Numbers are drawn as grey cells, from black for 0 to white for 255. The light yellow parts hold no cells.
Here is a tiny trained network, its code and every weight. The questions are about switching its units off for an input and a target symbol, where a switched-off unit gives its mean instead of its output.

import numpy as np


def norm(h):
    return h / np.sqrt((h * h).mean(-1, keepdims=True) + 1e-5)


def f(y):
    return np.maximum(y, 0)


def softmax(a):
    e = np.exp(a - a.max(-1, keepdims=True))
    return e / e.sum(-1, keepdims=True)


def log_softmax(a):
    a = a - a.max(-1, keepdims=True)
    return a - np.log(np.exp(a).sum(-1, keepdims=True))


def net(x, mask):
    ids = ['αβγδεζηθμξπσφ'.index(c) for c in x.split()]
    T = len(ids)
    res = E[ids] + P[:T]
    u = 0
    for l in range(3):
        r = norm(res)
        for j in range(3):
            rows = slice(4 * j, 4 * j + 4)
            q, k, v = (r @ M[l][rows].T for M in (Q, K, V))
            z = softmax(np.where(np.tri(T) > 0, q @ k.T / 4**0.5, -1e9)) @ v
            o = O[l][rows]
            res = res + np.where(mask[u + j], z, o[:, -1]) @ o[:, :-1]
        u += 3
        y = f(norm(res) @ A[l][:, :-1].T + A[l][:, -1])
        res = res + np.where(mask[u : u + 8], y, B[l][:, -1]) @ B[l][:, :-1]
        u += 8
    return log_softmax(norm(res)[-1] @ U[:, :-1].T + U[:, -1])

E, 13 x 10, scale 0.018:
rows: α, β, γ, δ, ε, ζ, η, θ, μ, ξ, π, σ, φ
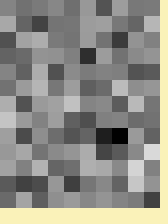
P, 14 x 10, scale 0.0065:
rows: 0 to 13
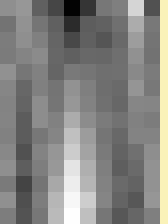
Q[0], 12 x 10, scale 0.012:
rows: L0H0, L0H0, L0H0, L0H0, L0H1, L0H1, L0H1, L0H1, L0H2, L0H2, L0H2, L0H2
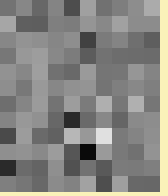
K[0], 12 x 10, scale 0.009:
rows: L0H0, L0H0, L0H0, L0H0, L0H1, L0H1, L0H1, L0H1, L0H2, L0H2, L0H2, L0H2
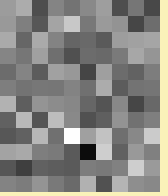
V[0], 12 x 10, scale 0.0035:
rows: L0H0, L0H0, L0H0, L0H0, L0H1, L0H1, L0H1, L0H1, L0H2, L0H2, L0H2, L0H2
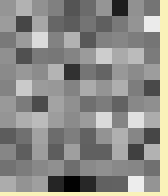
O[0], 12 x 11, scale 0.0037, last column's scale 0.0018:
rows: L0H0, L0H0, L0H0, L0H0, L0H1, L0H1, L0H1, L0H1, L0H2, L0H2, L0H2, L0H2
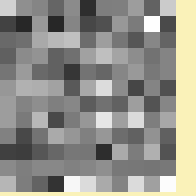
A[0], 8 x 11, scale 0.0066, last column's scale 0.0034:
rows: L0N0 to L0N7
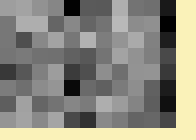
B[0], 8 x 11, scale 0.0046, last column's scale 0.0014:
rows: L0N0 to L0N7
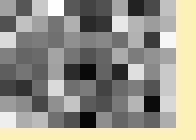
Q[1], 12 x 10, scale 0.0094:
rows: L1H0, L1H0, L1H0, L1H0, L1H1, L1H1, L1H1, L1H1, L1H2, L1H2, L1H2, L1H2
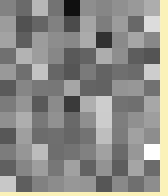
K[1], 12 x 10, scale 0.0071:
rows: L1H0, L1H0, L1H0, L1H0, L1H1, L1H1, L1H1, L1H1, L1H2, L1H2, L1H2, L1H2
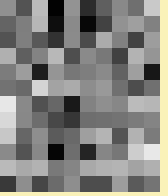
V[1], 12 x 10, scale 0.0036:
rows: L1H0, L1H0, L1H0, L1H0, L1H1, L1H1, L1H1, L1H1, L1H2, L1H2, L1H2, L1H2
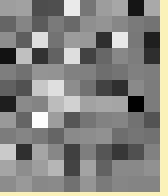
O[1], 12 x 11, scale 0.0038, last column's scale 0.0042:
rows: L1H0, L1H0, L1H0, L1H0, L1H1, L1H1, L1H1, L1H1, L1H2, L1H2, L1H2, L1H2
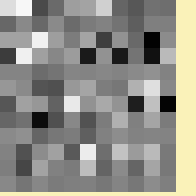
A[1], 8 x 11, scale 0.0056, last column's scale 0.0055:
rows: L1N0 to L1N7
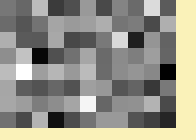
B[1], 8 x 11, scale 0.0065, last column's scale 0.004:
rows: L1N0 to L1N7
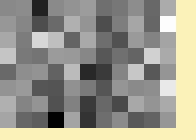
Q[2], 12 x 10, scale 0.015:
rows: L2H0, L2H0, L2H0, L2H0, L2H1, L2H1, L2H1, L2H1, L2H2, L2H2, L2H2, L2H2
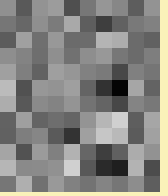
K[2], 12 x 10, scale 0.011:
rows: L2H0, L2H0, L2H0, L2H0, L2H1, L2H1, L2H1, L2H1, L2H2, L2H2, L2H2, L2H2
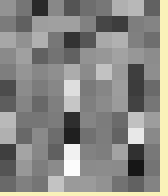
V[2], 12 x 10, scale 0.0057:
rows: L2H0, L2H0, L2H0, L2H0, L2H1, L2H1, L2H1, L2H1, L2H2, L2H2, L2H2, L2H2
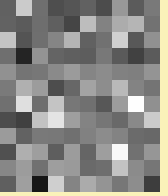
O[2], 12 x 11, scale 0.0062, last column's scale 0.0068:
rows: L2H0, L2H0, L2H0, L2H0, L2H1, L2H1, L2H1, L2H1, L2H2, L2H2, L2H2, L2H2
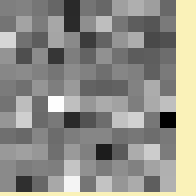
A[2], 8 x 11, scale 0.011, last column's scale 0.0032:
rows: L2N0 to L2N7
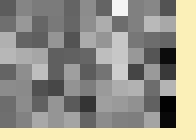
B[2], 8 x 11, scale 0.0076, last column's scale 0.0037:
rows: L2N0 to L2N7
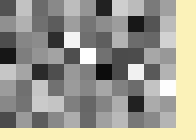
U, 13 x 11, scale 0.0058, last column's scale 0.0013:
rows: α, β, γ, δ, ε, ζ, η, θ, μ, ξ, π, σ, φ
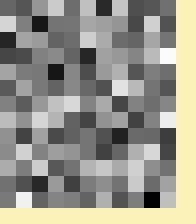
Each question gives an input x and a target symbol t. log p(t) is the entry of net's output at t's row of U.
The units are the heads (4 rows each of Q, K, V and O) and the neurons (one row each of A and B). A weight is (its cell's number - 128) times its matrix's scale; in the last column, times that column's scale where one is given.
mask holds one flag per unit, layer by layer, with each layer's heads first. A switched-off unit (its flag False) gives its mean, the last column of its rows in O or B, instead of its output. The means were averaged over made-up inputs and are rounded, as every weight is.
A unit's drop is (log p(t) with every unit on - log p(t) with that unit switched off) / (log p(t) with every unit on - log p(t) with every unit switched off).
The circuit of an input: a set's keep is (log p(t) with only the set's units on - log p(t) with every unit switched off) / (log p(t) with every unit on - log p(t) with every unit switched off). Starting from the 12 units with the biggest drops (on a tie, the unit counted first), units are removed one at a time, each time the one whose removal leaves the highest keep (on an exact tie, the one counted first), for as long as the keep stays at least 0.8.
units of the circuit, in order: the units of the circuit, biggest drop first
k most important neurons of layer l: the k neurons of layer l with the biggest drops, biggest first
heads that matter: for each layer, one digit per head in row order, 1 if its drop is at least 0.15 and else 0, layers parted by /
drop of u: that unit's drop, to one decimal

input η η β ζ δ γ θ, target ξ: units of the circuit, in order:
L2H2
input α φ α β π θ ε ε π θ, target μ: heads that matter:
000 / 000 / 010
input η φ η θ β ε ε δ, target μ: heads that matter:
000 / 000 / 011
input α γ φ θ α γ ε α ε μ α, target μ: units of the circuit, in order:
L2H1; L2H2
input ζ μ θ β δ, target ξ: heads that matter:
001 / 000 / 011
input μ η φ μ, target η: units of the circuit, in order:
L2H1; L2H2
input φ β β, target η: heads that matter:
000 / 010 / 011
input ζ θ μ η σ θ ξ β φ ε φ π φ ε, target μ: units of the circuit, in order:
L2H1; L1H1; L2H2
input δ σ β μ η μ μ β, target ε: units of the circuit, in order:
L2N2; L2H2; L2H1
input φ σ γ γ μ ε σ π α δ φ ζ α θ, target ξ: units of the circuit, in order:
L2H2; L1H1
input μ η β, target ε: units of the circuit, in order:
L2N2; L2H2; L0H0
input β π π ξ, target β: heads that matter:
100 / 100 / 001
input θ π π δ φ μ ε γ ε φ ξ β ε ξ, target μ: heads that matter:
000 / 010 / 010
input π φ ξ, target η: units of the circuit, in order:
L2H2
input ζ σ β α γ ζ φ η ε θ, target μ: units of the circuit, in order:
L2H1; L1H1
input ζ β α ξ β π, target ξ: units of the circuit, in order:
L2H2; L2H1; L0N1
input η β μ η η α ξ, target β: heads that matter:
000 / 100 / 001
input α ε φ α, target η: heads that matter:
001 / 000 / 011
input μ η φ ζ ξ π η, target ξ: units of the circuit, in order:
L2H2; L1H1
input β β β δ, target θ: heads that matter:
000 / 000 / 011
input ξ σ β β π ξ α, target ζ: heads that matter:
000 / 000 / 010
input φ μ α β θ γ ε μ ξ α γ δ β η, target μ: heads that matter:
000 / 000 / 011
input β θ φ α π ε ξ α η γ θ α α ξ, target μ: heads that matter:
000 / 000 / 010
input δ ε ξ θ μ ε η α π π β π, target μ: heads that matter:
000 / 000 / 011
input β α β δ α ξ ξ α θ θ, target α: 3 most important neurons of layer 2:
L2N3; L2N2; L2N5
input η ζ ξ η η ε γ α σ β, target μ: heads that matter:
000 / 000 / 010
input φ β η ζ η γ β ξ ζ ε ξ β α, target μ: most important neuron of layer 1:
L1N2
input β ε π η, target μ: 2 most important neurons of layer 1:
L1N7; L1N1
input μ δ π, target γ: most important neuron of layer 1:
L1N1
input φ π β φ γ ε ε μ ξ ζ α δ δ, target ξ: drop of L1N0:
0.0
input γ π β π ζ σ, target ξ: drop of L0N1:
0.1
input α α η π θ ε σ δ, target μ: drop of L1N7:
0.2
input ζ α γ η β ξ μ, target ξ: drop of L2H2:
0.5
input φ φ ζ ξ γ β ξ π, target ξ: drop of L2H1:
0.2
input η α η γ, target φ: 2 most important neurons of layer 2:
L2N1; L2N5
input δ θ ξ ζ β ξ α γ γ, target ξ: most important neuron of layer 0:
L0N1
